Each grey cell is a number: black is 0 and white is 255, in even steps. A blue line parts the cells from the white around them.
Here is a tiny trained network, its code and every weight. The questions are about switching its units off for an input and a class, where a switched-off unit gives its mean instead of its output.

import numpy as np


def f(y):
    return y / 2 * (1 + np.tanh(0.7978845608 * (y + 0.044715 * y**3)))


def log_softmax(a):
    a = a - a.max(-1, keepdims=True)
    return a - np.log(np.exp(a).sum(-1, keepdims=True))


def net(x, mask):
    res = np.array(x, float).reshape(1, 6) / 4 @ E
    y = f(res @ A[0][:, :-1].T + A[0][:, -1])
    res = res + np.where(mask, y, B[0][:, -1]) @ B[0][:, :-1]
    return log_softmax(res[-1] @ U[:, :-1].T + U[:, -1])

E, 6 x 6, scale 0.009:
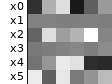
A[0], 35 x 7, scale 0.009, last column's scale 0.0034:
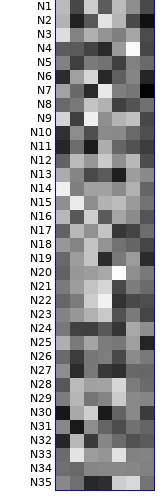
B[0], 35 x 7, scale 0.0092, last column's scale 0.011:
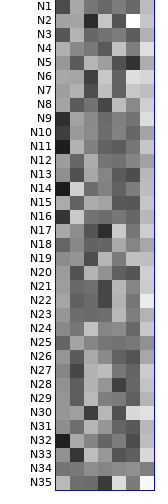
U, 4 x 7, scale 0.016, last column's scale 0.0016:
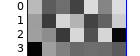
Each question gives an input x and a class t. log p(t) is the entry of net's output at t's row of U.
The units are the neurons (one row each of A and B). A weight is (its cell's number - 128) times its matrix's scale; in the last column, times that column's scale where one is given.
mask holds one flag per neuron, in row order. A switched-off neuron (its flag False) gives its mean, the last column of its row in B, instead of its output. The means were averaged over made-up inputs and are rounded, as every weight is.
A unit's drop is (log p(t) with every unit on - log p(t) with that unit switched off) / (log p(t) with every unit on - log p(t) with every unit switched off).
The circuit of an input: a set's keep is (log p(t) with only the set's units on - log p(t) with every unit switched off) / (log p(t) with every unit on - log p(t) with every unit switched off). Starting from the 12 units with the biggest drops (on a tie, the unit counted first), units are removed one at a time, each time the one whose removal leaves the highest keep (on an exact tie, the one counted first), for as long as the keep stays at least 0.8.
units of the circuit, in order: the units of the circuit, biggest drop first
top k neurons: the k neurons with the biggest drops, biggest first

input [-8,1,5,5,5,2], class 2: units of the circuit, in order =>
N2
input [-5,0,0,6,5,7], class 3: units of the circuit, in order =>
N14; N9
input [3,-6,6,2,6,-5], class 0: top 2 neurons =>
N17; N22
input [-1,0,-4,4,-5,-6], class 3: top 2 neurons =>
N11; N32
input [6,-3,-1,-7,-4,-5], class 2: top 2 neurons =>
N30; N6
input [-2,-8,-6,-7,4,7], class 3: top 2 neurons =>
N14; N9
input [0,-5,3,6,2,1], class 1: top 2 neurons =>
N35; N4
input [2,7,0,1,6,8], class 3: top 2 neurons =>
N9; N14
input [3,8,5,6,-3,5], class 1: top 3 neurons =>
N33; N20; N15
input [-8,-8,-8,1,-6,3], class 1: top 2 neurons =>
N24; N13
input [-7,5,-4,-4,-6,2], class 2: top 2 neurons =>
N2; N7
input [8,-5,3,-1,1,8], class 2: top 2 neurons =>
N6; N30
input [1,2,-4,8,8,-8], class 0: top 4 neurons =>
N17; N22; N8; N21
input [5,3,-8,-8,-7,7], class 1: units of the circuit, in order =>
N27
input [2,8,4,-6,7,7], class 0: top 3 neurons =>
N22; N21; N8
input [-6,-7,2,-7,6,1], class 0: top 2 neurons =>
N22; N17
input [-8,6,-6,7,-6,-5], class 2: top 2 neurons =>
N2; N7
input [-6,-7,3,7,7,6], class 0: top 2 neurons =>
N22; N21
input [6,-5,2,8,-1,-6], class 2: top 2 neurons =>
N30; N6
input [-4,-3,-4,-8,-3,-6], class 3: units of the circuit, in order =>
N11
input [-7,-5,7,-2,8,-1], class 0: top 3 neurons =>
N17; N22; N21
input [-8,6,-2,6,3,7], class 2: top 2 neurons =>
N2; N7
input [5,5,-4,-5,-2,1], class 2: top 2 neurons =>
N30; N6
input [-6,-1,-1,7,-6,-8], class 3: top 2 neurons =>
N11; N32
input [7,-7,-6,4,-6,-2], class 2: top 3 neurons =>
N30; N6; N19
